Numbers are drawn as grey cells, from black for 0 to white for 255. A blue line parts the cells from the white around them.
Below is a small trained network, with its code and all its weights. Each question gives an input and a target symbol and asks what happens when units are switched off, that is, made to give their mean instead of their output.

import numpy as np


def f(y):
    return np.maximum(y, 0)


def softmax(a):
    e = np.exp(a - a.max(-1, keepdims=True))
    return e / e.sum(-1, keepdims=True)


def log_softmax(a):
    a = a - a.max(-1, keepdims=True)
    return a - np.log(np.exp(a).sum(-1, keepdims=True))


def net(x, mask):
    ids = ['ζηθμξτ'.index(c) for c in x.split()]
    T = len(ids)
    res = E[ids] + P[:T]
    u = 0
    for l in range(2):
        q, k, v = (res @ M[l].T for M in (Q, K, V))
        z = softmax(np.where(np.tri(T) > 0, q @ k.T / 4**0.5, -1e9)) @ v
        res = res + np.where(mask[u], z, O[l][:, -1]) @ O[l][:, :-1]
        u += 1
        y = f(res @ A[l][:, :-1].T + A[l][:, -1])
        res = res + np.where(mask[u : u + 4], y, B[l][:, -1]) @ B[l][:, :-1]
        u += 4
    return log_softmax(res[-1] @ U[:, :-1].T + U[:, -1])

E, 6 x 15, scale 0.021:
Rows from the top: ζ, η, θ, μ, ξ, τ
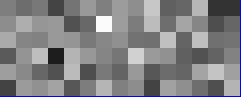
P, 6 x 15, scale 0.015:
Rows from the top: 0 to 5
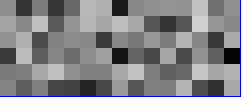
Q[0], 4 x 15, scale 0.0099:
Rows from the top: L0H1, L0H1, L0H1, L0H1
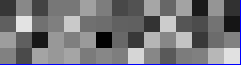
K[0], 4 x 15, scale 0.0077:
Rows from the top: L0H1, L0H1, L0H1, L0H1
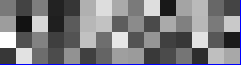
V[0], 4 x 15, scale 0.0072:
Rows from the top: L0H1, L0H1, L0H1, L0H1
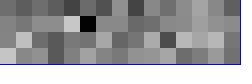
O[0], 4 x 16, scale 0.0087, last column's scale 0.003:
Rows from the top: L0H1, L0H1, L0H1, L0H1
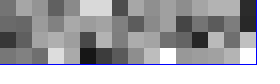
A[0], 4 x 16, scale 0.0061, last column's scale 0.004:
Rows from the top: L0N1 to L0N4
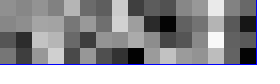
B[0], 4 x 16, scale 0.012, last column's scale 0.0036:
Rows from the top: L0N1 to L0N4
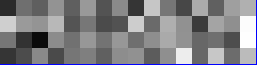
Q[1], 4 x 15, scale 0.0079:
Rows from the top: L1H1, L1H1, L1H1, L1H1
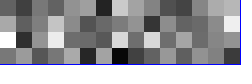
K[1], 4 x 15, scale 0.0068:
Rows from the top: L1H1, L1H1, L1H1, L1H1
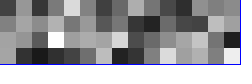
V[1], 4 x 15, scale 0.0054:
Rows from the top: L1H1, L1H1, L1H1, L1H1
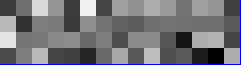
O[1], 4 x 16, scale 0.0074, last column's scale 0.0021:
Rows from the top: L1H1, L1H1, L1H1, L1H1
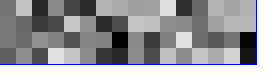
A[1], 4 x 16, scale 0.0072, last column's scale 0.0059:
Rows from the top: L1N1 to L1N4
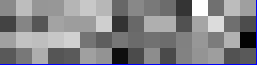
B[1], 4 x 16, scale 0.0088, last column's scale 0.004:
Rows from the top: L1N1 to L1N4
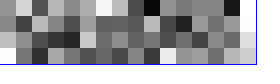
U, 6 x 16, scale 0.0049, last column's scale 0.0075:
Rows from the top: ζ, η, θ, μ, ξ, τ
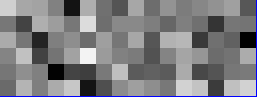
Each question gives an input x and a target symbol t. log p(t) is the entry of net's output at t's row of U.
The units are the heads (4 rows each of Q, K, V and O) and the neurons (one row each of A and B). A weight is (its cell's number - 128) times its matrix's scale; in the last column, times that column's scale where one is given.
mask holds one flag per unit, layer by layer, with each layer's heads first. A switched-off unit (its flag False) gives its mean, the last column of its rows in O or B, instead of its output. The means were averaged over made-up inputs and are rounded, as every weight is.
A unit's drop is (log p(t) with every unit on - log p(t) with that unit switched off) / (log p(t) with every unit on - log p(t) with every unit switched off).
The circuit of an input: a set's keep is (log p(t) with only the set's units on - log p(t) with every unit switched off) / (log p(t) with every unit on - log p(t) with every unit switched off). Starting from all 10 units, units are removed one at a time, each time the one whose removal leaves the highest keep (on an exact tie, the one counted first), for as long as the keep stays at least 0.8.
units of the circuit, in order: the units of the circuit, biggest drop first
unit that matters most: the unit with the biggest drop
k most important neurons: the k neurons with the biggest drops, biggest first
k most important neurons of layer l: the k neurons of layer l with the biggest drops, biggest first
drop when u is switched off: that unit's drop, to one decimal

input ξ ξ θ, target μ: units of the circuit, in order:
L0H1, L1N1, L0N2
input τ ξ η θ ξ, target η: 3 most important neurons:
L0N1, L1N2, L0N3
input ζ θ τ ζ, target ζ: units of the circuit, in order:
L0H1, L1N2, L1N4
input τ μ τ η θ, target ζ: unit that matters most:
L0N2
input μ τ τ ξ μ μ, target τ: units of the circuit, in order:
L1H1, L0N3
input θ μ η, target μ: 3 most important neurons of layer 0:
L0N3, L0N2, L0N4
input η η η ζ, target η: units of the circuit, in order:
L0H1, L1N2, L1H1
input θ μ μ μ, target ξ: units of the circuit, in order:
L1H1, L0N4, L0H1
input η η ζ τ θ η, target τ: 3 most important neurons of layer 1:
L1N3, L1N1, L1N2
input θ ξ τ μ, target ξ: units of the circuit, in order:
L1H1, L0N4
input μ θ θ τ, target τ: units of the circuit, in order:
L0H1, L1N3
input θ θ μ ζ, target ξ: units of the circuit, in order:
L1H1, L0N4
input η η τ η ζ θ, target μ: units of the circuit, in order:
L0H1, L1N1, L1H1
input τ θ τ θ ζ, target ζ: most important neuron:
L0N2
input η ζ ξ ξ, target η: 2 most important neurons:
L1N2, L0N3
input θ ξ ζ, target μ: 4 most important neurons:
L1N1, L0N2, L0N3, L0N4
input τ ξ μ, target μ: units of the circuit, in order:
L1H1, L1N1, L0N3, L0N2
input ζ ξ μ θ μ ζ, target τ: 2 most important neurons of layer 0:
L0N3, L0N2
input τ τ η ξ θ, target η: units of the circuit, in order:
L0H1, L1N2, L0N3
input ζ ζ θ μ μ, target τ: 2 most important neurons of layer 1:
L1N3, L1N1
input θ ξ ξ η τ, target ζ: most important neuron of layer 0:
L0N2
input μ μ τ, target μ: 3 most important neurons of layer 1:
L1N3, L1N1, L1N2
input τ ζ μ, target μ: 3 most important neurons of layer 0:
L0N3, L0N2, L0N4
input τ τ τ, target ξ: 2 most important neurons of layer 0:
L0N2, L0N1
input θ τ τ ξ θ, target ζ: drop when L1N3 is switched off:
0.0
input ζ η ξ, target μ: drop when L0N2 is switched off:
0.1
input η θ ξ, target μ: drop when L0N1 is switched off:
0.2
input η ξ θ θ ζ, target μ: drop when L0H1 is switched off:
1.3
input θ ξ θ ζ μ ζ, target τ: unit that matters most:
L1H1
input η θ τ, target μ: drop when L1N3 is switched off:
0.4
